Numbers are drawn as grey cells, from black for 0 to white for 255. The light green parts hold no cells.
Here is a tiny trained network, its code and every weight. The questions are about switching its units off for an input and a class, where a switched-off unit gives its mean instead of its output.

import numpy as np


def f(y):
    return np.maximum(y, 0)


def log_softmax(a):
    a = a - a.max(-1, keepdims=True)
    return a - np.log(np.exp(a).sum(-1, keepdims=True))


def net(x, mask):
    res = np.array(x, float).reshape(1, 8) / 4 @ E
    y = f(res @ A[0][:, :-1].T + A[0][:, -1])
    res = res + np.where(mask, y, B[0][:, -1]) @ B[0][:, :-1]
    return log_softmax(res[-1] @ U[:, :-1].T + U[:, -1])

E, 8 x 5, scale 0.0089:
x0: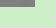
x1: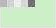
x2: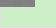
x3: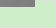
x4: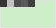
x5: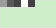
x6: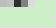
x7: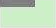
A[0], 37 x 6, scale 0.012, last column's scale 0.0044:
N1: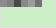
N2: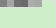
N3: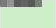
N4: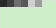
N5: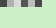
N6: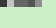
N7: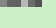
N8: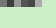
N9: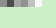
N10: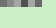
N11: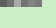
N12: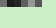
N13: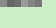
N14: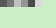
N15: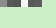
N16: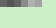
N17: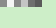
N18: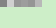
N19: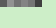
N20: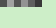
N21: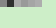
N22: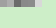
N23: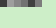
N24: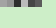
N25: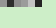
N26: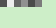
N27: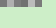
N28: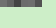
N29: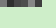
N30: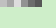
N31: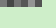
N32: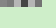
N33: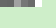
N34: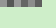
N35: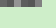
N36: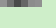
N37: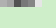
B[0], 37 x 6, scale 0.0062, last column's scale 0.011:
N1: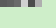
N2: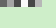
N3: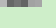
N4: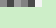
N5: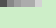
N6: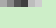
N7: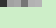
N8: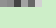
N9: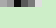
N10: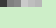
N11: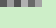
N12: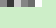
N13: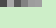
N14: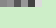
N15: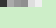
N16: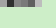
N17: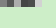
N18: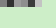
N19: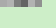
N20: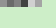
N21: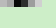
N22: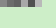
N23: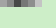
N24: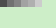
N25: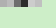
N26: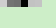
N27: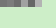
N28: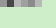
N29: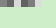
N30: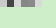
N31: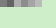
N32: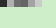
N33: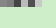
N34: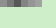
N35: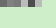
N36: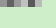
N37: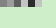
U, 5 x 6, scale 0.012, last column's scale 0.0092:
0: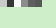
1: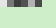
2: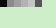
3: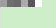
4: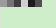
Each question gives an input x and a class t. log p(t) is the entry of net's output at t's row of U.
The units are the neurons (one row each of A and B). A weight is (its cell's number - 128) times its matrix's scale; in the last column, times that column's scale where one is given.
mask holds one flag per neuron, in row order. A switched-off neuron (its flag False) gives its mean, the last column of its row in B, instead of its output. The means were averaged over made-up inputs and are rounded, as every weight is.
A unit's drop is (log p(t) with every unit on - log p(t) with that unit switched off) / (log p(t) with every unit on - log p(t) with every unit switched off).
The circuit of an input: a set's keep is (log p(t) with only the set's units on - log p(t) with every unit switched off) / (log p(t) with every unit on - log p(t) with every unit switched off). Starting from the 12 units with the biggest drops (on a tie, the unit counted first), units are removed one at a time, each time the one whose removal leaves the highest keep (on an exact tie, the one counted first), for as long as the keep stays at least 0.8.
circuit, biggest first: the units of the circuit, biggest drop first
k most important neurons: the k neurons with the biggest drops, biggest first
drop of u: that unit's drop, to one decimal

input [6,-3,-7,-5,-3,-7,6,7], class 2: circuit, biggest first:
[N32 N10]
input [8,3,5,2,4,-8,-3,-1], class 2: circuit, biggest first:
[N5]
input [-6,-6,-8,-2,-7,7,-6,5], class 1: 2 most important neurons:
[N21 N25]
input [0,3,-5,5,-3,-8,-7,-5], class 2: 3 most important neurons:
[N5 N32 N10]
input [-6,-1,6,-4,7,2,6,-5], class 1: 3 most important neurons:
[N26 N6 N20]
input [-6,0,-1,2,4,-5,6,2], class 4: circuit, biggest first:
[N2 N37]
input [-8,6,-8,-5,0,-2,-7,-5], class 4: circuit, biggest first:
[N14 N33]
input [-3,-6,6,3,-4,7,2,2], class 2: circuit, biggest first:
[N15 N7]
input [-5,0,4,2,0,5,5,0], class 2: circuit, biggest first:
[N15 N24]
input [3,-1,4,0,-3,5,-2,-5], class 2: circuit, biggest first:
[N15 N7]
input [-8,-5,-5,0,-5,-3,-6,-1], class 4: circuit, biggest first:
[N8 N33]
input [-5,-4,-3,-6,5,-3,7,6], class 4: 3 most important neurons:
[N2 N37 N1]
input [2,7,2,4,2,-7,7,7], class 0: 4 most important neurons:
[N30 N18 N17 N15]
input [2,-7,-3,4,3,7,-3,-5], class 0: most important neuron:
[N12]
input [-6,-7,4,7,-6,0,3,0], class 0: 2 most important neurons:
[N12 N29]
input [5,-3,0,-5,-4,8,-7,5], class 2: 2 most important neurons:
[N15 N7]
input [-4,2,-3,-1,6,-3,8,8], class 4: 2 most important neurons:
[N2 N37]
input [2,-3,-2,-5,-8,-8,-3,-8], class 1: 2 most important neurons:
[N21 N9]
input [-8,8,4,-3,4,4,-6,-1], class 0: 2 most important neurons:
[N30 N17]
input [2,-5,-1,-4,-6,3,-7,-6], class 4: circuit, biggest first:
[N8]
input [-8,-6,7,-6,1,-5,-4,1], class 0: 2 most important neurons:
[N4 N29]
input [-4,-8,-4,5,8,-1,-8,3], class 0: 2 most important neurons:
[N12 N29]
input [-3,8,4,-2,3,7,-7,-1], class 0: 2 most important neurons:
[N30 N17]
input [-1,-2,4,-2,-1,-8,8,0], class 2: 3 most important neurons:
[N32 N10 N5]
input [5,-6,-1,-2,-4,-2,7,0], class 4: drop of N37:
0.2
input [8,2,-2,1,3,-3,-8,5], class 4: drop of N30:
0.0
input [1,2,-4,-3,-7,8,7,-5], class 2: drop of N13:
0.1
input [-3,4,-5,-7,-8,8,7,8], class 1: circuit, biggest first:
[N25]
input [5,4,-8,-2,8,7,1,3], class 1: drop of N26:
0.5
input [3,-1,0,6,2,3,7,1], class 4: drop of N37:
0.2
